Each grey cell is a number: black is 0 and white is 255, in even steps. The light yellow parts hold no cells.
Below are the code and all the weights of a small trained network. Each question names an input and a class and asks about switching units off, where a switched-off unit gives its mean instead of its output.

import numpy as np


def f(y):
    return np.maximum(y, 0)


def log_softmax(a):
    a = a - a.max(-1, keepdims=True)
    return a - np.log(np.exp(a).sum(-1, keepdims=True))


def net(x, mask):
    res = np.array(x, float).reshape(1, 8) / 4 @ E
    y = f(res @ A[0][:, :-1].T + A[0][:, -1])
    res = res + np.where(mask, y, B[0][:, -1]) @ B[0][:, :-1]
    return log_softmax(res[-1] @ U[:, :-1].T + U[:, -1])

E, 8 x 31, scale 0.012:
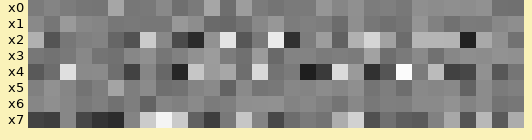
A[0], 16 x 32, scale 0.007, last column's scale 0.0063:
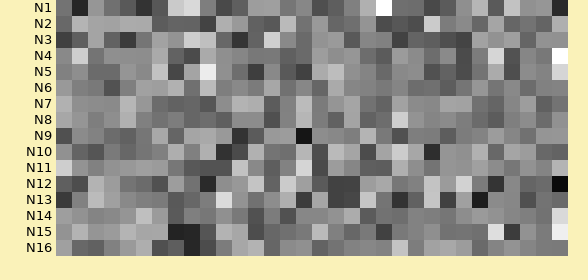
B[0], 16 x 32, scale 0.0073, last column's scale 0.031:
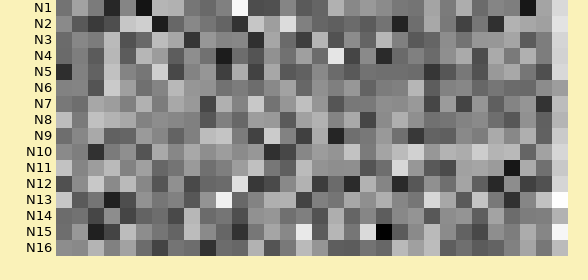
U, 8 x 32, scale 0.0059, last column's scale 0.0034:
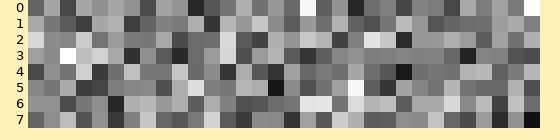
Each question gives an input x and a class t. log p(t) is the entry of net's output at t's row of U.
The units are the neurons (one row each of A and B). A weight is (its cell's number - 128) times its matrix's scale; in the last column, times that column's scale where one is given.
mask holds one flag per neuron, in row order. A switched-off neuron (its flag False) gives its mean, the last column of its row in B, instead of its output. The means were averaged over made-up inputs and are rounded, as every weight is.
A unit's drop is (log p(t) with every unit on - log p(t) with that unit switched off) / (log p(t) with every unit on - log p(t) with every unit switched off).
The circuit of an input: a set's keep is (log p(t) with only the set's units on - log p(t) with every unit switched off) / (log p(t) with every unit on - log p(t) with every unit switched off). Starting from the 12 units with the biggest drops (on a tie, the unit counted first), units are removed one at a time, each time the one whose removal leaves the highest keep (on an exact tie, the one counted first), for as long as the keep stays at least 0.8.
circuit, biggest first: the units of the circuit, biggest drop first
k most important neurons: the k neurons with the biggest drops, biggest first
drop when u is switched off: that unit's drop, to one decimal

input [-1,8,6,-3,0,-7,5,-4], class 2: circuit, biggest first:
[N11]
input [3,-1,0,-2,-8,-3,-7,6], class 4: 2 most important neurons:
[N5, N3]
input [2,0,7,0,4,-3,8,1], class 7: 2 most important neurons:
[N1, N2]
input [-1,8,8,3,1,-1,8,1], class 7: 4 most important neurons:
[N12, N1, N2, N10]
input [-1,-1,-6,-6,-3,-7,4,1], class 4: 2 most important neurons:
[N3, N9]
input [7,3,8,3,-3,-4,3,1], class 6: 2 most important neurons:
[N10, N1]
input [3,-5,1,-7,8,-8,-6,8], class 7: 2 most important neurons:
[N12, N1]
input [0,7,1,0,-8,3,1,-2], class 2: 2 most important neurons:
[N10, N11]
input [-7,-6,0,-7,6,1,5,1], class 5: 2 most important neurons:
[N15, N13]
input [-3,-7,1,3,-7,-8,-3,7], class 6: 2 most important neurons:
[N10, N1]
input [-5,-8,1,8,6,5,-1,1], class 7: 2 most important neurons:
[N12, N15]
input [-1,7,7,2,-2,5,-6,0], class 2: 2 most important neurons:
[N11, N8]
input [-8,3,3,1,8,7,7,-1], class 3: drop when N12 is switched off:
0.2
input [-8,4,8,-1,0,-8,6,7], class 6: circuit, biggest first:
[N10]
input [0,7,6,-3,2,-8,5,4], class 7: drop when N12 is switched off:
0.1
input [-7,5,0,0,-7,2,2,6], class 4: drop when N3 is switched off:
0.5
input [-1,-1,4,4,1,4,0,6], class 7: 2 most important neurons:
[N1, N12]
